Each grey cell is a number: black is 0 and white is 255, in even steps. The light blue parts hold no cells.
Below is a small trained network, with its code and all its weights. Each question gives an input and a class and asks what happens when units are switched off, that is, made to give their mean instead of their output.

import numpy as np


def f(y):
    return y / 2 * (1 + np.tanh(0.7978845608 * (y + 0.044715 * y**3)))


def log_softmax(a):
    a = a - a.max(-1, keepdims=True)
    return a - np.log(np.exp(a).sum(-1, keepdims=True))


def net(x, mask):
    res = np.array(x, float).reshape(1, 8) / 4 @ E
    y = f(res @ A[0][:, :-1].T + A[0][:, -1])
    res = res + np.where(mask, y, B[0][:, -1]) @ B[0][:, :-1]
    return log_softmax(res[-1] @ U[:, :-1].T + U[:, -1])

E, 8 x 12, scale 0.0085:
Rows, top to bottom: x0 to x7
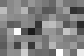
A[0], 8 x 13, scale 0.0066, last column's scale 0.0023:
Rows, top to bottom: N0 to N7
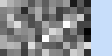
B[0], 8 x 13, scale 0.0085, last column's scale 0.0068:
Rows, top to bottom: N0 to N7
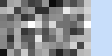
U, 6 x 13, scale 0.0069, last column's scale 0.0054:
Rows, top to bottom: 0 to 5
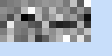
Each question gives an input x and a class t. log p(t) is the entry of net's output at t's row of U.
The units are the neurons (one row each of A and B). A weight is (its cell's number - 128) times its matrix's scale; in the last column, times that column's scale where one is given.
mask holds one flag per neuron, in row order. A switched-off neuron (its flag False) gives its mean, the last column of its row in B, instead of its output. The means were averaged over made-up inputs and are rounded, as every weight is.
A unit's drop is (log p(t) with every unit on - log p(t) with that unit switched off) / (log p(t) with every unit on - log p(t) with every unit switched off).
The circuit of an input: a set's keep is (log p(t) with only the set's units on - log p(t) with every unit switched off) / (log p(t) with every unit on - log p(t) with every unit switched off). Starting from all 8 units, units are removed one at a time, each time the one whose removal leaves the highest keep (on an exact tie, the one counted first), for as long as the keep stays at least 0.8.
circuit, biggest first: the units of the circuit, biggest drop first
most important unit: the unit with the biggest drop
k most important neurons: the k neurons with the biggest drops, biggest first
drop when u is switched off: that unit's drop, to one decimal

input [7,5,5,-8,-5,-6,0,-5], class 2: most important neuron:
N6
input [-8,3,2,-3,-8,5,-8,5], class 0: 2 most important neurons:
N6, N3
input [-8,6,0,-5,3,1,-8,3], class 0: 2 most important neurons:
N6, N7
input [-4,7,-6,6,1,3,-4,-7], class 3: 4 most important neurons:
N0, N6, N2, N3
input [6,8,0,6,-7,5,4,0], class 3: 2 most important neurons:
N0, N3
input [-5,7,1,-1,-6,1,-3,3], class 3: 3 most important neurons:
N0, N3, N1
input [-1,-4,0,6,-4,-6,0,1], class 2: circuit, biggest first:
N5, N3
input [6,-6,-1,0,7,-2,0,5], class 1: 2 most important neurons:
N3, N0
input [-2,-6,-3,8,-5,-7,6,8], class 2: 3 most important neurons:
N5, N4, N3
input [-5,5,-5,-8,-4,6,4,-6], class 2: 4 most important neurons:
N2, N3, N7, N6
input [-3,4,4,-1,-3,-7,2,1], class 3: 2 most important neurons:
N3, N1
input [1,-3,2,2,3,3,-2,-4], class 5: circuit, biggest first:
N1, N2
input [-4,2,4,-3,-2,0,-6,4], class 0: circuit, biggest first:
N6, N1
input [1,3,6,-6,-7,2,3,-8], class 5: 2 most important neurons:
N1, N3
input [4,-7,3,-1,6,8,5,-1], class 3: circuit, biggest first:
N7
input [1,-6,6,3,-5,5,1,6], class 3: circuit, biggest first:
N7, N3
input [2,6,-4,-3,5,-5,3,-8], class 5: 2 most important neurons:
N1, N7
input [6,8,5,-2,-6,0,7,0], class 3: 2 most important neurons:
N0, N3
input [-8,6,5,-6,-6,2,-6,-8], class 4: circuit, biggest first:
N6, N1, N3
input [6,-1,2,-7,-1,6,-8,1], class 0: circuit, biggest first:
N6
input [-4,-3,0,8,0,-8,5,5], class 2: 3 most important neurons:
N4, N5, N3
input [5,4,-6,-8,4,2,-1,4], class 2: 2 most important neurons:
N2, N6
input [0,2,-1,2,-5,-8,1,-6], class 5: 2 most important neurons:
N1, N3
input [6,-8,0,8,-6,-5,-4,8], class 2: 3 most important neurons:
N5, N3, N4
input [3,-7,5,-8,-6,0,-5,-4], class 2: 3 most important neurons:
N6, N2, N3
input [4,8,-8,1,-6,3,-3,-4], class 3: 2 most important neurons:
N0, N3
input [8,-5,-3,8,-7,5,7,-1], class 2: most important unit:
N4
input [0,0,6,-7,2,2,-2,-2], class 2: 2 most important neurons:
N2, N6
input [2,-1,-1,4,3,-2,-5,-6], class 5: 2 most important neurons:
N1, N2
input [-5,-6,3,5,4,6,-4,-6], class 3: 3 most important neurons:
N7, N6, N2
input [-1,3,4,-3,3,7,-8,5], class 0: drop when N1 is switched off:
0.3
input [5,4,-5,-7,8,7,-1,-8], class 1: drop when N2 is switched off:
-0.1
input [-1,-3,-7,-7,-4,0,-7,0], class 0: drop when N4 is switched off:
0.3
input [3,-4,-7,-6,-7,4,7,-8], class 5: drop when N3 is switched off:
0.2
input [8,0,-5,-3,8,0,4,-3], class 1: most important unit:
N3
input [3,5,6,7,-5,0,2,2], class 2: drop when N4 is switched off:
0.3
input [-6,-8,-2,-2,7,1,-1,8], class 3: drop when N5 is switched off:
0.1
